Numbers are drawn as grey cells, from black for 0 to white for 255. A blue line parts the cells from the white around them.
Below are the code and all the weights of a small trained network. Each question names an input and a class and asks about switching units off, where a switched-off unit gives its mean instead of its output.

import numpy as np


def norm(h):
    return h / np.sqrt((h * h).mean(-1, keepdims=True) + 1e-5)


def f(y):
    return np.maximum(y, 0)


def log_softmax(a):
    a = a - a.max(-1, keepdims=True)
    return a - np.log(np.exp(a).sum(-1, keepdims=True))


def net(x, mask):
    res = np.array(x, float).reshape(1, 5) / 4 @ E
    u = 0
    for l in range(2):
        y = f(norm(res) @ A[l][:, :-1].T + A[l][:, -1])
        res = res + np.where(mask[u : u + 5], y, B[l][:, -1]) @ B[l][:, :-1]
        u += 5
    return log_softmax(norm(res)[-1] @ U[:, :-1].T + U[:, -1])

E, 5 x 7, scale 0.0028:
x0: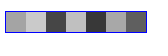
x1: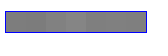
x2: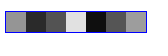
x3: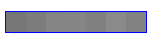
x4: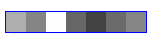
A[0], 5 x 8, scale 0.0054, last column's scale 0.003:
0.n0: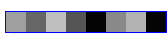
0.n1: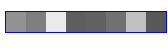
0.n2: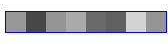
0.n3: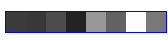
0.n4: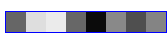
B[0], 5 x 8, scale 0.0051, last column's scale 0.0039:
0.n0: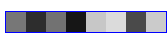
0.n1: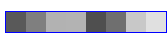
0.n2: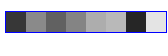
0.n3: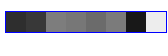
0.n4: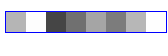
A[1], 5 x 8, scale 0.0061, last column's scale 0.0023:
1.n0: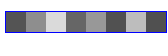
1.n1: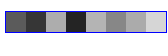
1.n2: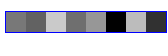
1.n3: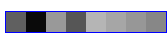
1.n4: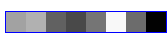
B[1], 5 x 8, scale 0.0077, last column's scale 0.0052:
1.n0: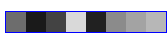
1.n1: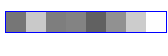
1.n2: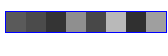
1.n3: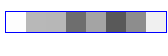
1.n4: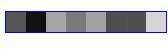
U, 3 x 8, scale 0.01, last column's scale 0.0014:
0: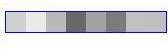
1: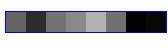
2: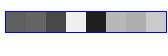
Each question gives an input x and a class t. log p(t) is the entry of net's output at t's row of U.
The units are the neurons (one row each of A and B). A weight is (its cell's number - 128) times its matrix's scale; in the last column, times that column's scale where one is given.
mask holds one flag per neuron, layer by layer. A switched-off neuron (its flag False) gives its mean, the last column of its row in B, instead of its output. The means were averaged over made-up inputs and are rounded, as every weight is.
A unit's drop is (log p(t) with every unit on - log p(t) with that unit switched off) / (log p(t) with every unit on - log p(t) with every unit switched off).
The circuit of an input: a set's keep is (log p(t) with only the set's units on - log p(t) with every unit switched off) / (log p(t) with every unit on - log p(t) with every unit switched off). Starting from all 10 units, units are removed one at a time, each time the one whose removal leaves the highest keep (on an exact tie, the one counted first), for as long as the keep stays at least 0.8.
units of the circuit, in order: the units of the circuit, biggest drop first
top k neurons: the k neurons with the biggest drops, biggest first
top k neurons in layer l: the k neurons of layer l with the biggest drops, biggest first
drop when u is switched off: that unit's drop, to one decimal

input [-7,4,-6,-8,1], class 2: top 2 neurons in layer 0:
(0.n0, 0.n2)
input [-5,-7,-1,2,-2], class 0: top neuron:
(1.n3)
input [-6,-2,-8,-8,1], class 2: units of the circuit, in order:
(1.n0, 0.n0, 0.n2)
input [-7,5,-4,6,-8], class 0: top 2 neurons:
(1.n3, 1.n1)
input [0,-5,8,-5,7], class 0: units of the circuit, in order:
(0.n0, 1.n3)
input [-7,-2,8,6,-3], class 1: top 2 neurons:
(0.n3, 0.n2)
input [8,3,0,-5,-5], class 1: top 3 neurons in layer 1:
(1.n1, 1.n0, 1.n4)
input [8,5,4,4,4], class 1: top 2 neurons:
(1.n4, 0.n0)
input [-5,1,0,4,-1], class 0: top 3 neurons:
(1.n3, 1.n4, 1.n1)
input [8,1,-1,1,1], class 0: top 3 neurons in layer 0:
(0.n4, 0.n0, 0.n3)
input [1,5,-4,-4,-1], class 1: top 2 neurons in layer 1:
(1.n4, 1.n3)
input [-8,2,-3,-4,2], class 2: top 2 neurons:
(1.n0, 1.n2)
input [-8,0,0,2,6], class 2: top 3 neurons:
(0.n1, 1.n0, 1.n2)
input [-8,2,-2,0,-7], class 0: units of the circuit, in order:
(1.n3)
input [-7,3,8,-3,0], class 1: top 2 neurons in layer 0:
(0.n3, 0.n2)
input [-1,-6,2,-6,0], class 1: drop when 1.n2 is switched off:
-0.1
